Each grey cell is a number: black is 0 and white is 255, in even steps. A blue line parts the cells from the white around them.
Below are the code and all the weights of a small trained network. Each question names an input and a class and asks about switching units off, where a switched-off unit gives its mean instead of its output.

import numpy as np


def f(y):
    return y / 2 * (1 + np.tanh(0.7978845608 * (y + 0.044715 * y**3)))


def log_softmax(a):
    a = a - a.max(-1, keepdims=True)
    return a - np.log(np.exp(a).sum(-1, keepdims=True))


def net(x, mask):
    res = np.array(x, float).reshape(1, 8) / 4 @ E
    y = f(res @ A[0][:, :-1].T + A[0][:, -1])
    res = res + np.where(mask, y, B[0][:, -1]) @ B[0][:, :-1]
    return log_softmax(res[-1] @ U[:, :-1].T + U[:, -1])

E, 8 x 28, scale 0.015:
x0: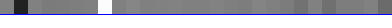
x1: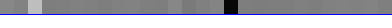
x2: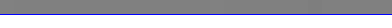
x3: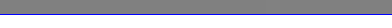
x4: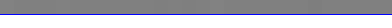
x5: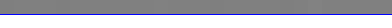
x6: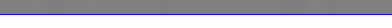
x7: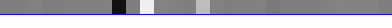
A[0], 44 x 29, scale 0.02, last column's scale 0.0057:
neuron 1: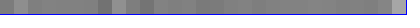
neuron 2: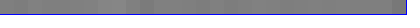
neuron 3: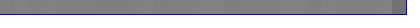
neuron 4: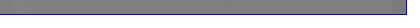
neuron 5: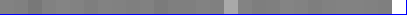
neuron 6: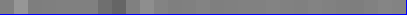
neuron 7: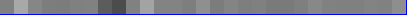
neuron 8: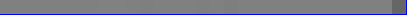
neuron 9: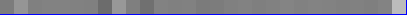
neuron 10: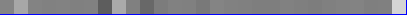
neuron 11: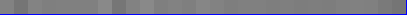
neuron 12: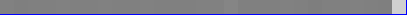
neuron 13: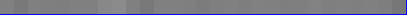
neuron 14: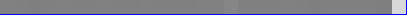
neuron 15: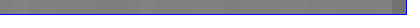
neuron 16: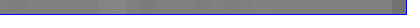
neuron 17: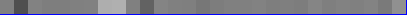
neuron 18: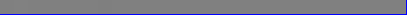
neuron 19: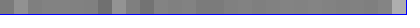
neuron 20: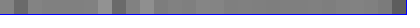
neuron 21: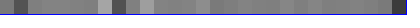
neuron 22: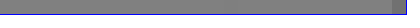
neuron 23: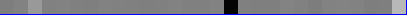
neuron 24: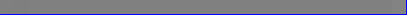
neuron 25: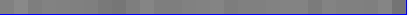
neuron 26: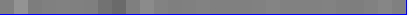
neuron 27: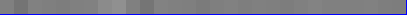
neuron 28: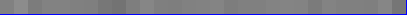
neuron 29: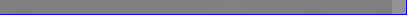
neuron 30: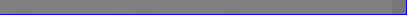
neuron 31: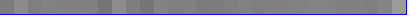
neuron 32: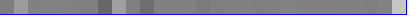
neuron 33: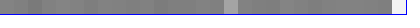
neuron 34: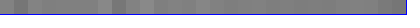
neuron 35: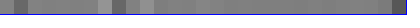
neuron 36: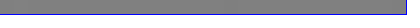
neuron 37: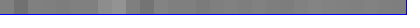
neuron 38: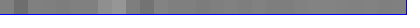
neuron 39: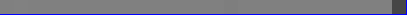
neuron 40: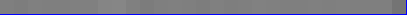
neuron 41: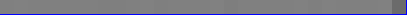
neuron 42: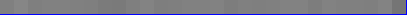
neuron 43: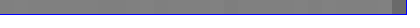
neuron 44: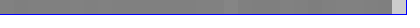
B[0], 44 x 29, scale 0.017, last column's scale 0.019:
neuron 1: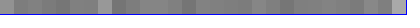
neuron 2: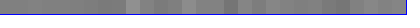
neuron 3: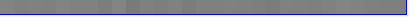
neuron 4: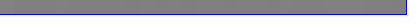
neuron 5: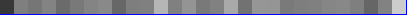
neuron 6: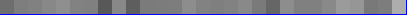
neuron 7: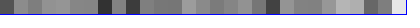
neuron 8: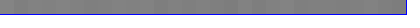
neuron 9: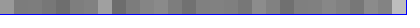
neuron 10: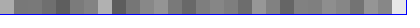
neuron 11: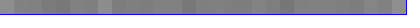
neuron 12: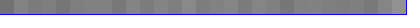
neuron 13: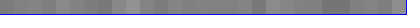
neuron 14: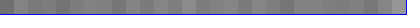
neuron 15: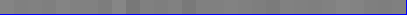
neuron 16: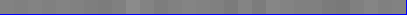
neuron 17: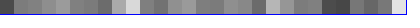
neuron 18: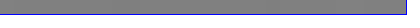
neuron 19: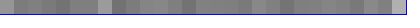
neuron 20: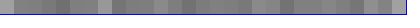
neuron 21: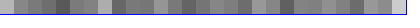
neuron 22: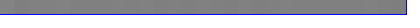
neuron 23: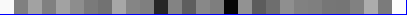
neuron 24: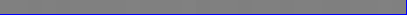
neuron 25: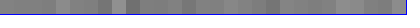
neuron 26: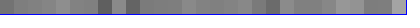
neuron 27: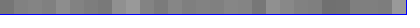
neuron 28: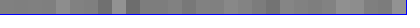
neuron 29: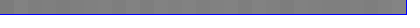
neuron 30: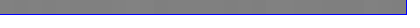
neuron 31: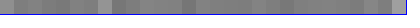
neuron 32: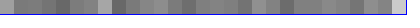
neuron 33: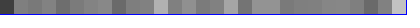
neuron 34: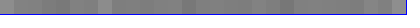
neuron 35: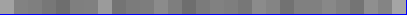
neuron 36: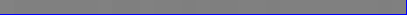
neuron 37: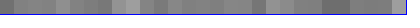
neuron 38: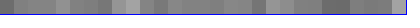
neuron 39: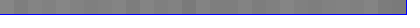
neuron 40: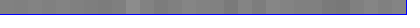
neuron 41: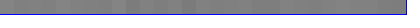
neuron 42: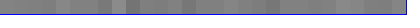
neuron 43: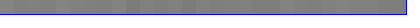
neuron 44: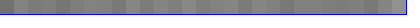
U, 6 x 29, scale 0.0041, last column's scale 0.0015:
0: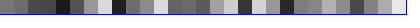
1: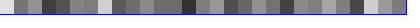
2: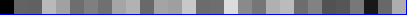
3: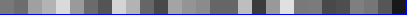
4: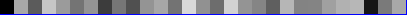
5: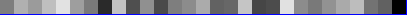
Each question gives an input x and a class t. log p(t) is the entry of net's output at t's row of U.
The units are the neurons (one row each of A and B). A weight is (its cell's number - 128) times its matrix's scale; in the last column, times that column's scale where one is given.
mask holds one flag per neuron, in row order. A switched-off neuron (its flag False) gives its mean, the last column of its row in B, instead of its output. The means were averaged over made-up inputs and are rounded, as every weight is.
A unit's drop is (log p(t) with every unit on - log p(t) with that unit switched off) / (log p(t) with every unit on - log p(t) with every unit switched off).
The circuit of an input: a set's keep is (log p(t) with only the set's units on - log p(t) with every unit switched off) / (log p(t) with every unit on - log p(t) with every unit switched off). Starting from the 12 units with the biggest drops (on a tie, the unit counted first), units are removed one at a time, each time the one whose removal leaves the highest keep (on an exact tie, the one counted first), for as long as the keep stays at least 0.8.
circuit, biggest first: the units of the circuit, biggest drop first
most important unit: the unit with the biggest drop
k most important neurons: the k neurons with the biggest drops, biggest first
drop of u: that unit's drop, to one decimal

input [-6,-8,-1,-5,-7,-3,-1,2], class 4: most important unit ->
neuron 7
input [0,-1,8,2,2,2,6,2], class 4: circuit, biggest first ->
neuron 23; neuron 10
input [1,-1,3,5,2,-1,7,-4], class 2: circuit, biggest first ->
neuron 23; neuron 17
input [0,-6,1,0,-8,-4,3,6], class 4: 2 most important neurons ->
neuron 7; neuron 10
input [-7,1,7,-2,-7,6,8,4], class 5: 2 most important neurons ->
neuron 5; neuron 33
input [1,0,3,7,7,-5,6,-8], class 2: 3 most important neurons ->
neuron 17; neuron 23; neuron 21
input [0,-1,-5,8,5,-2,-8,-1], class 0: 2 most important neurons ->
neuron 23; neuron 7
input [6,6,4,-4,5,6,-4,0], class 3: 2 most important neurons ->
neuron 17; neuron 10
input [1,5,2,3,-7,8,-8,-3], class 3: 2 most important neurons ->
neuron 21; neuron 17
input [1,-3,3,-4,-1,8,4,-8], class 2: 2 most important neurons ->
neuron 17; neuron 21
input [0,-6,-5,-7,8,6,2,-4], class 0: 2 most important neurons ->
neuron 7; neuron 10
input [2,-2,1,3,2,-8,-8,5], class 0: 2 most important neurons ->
neuron 23; neuron 21
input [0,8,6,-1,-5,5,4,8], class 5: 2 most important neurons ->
neuron 7; neuron 10
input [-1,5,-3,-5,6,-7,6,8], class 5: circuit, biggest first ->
neuron 7
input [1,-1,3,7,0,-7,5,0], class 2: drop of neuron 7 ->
0.2
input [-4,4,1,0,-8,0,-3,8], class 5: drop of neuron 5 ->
0.0
